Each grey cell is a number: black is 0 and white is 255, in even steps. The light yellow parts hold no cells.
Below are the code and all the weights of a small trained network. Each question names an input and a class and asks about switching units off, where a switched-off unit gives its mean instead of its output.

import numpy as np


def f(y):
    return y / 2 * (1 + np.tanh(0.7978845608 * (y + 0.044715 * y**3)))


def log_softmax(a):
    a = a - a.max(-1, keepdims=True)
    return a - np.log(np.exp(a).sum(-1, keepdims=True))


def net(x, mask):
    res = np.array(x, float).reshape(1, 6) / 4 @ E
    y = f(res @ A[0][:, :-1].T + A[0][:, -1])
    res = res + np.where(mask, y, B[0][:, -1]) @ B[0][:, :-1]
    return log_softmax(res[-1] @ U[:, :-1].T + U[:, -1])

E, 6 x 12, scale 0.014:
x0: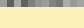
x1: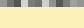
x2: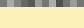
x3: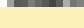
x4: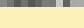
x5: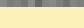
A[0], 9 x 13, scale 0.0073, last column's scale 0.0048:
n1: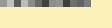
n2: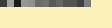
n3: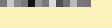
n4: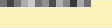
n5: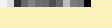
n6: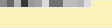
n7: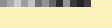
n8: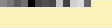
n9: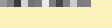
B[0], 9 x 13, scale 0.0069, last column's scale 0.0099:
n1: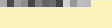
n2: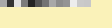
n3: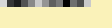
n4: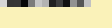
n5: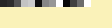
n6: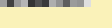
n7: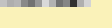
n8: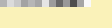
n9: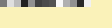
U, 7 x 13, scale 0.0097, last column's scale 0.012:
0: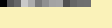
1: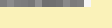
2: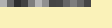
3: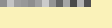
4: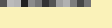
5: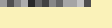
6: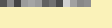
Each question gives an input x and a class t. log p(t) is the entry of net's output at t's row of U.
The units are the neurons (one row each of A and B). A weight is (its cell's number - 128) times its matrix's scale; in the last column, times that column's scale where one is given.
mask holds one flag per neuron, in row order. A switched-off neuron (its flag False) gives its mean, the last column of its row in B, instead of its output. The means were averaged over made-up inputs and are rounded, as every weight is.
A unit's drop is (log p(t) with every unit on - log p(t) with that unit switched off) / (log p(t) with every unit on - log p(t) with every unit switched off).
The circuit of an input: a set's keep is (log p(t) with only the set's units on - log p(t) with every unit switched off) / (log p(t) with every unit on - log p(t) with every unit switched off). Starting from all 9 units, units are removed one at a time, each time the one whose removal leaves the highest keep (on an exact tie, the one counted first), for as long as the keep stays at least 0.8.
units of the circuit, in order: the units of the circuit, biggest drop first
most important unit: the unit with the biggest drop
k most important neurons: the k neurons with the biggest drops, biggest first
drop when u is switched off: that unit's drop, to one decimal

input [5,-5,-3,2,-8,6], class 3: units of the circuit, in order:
[n7]
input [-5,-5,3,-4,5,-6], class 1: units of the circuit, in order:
[n5; n9]
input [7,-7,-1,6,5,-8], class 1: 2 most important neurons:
[n9; n8]
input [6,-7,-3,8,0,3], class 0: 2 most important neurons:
[n5; n9]
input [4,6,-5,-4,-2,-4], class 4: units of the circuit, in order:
[n9; n5]
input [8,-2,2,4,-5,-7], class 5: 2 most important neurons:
[n6; n8]
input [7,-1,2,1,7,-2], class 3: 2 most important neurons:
[n8; n2]
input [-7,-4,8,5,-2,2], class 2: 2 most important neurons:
[n3; n6]
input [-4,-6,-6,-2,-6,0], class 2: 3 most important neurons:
[n4; n9; n8]
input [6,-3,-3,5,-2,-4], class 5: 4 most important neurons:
[n6; n9; n8; n3]
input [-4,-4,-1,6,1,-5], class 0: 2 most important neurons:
[n5; n9]
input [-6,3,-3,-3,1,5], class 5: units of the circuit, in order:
[n2; n5]
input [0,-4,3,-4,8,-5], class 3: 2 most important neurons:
[n8; n5]
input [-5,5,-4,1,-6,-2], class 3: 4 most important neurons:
[n7; n6; n3; n5]
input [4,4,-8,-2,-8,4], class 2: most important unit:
n4
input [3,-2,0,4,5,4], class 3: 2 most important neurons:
[n8; n9]
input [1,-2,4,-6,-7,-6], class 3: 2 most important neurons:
[n5; n7]
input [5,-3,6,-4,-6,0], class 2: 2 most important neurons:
[n3; n5]
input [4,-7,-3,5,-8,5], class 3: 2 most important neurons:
[n7; n9]
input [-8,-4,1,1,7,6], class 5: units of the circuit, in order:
[n1]
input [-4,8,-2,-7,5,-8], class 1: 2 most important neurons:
[n5; n9]
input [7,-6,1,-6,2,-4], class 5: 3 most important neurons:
[n5; n6; n9]
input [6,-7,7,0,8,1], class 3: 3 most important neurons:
[n8; n4; n9]
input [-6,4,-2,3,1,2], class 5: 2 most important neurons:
[n2; n1]
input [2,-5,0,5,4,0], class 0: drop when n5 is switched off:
0.6
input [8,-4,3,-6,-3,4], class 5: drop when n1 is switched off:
-0.1
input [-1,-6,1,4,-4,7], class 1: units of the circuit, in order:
[n9]
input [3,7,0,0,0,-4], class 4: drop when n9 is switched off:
0.7
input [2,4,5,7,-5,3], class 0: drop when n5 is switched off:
0.9
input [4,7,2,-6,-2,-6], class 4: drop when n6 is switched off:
0.0
